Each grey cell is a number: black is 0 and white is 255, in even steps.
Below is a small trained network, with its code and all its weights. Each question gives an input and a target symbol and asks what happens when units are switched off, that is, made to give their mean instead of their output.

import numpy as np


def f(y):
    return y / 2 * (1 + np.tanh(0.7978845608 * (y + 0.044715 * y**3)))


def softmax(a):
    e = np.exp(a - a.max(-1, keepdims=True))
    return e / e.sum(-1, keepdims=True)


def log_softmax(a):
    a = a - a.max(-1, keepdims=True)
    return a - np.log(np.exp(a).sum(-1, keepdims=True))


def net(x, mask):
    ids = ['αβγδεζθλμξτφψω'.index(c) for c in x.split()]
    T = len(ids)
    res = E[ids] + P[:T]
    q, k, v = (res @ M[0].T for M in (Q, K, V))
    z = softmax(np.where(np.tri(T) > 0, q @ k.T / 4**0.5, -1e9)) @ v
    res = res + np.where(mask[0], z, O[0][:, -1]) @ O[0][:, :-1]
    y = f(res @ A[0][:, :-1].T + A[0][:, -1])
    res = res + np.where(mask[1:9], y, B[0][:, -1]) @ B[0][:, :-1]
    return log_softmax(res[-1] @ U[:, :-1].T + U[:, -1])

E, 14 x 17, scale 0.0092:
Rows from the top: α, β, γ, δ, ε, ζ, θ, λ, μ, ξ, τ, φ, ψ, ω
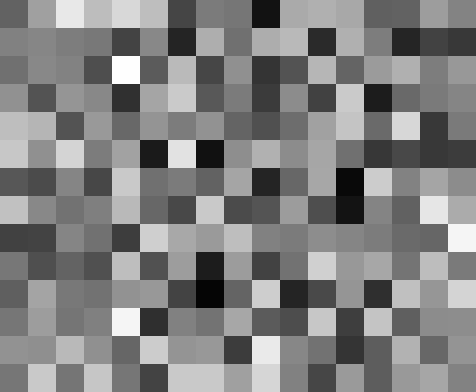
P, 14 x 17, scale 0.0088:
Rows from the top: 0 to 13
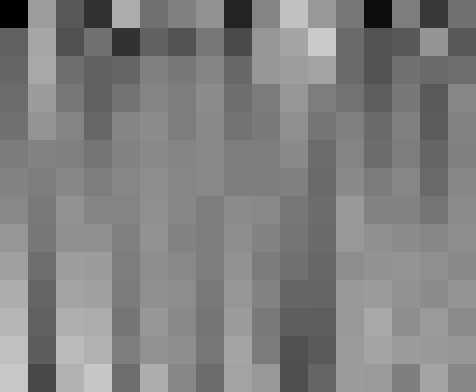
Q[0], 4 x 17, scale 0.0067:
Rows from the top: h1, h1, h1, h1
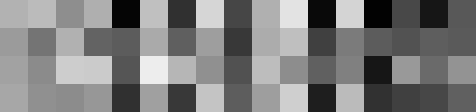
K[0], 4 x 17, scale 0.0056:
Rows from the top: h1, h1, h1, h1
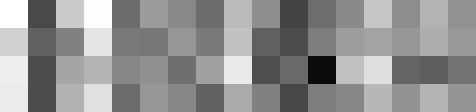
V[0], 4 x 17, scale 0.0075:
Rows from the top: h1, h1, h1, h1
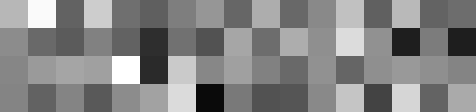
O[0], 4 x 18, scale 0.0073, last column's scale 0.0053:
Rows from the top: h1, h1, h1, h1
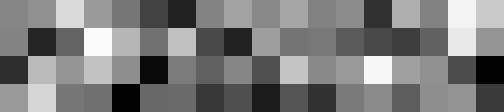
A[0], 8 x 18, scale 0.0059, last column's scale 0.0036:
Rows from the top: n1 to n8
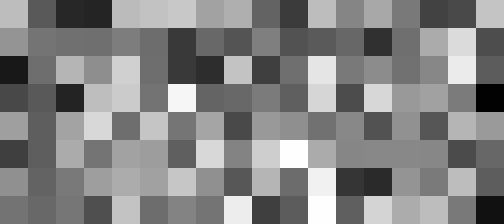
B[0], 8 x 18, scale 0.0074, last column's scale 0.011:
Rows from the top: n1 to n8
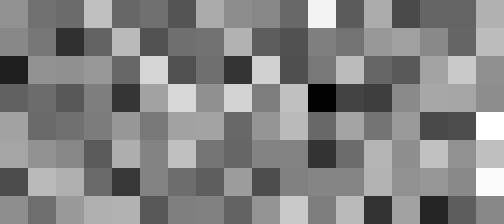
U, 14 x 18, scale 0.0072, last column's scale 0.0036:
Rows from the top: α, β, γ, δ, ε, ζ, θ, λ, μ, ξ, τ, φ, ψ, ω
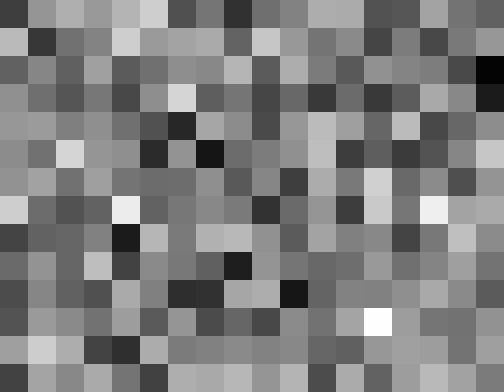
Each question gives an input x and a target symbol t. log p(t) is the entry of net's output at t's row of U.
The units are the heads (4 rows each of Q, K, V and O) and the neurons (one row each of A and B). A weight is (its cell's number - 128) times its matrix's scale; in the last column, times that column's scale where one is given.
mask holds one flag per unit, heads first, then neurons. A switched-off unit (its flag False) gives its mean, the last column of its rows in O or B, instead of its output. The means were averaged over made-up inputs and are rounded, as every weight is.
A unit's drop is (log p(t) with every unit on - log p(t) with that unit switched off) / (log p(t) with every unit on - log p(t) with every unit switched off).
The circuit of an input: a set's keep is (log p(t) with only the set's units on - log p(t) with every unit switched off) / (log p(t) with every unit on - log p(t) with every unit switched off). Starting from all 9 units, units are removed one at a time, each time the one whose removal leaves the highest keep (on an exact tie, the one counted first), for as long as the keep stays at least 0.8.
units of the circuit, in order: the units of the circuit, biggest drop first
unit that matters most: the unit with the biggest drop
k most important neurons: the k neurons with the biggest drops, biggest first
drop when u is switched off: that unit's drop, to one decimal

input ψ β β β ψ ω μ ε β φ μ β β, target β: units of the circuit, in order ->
(n7)
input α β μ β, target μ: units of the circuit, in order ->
(h1 n1)
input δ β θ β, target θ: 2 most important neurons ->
(n1 n5)
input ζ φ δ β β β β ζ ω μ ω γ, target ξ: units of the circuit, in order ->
(h1 n3)
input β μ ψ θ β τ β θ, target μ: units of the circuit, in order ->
(h1 n7 n1)
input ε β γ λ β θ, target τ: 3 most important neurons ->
(n3 n2 n5)
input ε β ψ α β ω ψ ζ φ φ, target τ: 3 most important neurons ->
(n3 n2 n5)
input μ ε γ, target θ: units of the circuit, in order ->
(h1 n1)
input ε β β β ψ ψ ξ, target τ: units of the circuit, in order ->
(h1 n3 n2)
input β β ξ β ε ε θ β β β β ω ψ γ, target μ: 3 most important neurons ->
(n7 n1 n4)
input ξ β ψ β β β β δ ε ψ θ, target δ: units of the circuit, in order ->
(h1 n4)
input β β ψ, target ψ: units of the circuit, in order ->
(n7 h1)
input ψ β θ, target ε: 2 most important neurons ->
(n8 n1)
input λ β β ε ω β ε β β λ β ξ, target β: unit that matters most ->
n8
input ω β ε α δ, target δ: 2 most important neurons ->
(n1 n7)
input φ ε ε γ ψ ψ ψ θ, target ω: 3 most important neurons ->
(n4 n8 n3)
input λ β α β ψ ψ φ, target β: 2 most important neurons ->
(n8 n7)
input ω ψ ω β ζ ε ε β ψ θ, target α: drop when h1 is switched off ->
0.3
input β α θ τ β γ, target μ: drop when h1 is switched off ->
0.4
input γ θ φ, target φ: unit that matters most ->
h1
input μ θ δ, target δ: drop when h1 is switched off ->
1.1
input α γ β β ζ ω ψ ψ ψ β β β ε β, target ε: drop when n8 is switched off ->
0.0
